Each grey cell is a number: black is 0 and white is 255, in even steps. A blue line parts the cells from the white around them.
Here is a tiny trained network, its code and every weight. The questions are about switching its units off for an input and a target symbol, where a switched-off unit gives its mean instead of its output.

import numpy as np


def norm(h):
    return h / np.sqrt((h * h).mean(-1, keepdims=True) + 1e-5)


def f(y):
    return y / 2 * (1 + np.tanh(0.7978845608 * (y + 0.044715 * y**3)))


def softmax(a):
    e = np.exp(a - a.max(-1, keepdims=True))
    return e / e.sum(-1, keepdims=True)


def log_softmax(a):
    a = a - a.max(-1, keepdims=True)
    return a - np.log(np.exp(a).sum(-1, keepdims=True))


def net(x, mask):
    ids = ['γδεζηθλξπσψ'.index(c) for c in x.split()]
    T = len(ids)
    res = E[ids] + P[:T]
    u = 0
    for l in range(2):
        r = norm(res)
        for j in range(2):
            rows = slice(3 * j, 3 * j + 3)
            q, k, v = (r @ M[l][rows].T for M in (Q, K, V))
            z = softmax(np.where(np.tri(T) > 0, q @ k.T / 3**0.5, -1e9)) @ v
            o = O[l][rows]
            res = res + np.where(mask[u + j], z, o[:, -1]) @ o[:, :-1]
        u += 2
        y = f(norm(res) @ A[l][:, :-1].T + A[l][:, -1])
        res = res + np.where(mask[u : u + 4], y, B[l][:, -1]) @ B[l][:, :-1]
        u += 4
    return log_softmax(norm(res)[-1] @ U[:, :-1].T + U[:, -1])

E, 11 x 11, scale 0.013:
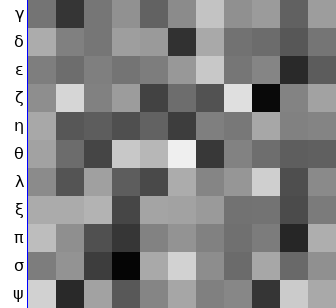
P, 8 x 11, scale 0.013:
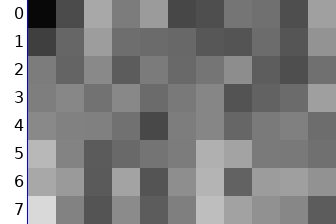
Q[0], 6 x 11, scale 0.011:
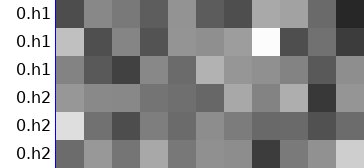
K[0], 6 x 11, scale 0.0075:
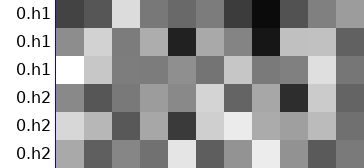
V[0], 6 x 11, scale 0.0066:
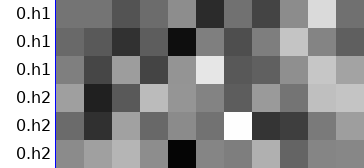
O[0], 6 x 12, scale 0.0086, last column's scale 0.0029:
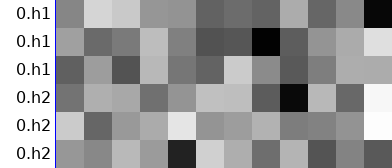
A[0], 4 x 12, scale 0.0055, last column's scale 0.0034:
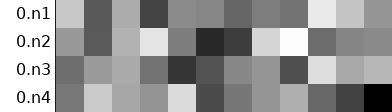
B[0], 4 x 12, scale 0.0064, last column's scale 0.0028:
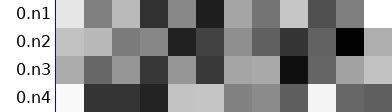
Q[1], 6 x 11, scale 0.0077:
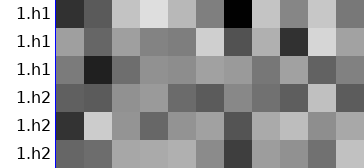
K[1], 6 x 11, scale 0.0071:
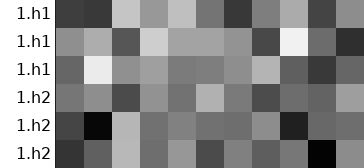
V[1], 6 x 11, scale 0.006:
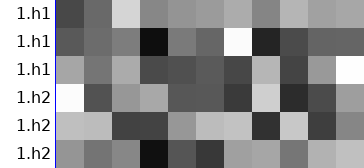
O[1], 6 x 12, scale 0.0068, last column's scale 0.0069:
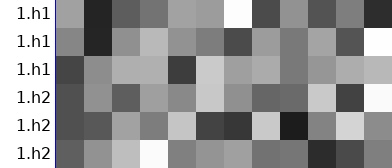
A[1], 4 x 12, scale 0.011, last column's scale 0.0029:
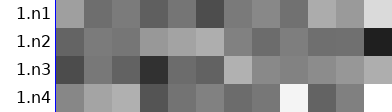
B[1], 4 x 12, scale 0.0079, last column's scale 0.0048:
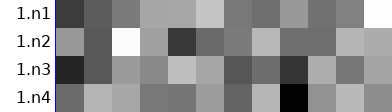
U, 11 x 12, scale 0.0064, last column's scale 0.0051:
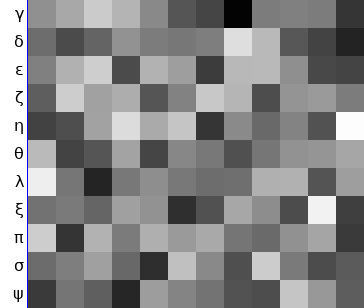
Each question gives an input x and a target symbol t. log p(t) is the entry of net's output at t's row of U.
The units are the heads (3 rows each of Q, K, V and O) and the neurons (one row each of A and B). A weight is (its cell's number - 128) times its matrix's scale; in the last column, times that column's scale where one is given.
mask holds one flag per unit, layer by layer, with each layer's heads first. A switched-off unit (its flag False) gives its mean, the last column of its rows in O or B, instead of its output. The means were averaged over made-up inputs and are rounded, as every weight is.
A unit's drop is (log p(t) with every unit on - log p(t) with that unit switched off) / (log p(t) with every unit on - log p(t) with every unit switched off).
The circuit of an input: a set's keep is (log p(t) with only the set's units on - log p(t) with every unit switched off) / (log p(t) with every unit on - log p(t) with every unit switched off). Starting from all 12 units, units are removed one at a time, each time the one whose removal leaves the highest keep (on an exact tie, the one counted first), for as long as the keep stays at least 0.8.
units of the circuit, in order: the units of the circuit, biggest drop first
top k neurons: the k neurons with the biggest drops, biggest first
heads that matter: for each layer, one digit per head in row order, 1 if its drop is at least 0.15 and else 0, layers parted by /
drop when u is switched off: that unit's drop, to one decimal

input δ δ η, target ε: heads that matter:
10 / 00
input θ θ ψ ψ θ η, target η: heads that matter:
00 / 10
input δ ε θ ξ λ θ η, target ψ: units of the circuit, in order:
(0.h2)
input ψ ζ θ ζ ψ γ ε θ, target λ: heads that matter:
00 / 10
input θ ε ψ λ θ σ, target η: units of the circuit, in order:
(1.h1; 1.h2)
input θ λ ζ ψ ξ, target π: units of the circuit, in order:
(0.h2; 1.h1)
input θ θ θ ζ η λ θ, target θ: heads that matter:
11 / 00
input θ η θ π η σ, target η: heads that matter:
00 / 10
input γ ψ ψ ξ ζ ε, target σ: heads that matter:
01 / 00
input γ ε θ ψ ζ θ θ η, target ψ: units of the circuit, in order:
(0.h2; 1.h2)
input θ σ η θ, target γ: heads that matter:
10 / 10
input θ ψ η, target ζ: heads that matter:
10 / 00
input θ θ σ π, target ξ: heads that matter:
01 / 01
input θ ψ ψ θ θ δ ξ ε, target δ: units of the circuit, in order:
(0.h1; 0.h2)
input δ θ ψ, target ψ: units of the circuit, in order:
(1.h1; 1.h2)
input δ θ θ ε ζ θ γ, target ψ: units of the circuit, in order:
(0.h2; 1.h2)
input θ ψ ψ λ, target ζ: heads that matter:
10 / 00
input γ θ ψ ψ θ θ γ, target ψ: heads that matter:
00 / 00
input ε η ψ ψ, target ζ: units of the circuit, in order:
(0.h1)
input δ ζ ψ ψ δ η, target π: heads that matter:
01 / 10
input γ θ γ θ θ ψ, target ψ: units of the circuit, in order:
(1.h2; 1.h1)
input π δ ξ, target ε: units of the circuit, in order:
(0.h1)
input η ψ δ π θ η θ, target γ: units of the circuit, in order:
(0.h1; 1.h1)
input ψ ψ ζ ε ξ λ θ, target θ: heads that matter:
11 / 10
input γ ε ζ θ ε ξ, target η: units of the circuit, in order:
(1.h2; 1.h1)
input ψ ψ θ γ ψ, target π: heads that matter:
01 / 00
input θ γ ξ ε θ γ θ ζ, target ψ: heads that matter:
00 / 11
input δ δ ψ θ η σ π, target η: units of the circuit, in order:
(1.h2)
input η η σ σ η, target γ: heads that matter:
11 / 00
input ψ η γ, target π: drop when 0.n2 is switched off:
0.1
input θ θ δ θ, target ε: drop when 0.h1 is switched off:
0.8
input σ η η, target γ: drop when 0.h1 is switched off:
0.7
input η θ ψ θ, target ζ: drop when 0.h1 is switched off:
0.5
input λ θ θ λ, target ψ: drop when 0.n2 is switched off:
0.0
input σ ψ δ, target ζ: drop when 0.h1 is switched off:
0.7
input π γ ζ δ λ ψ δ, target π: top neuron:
(0.n2)
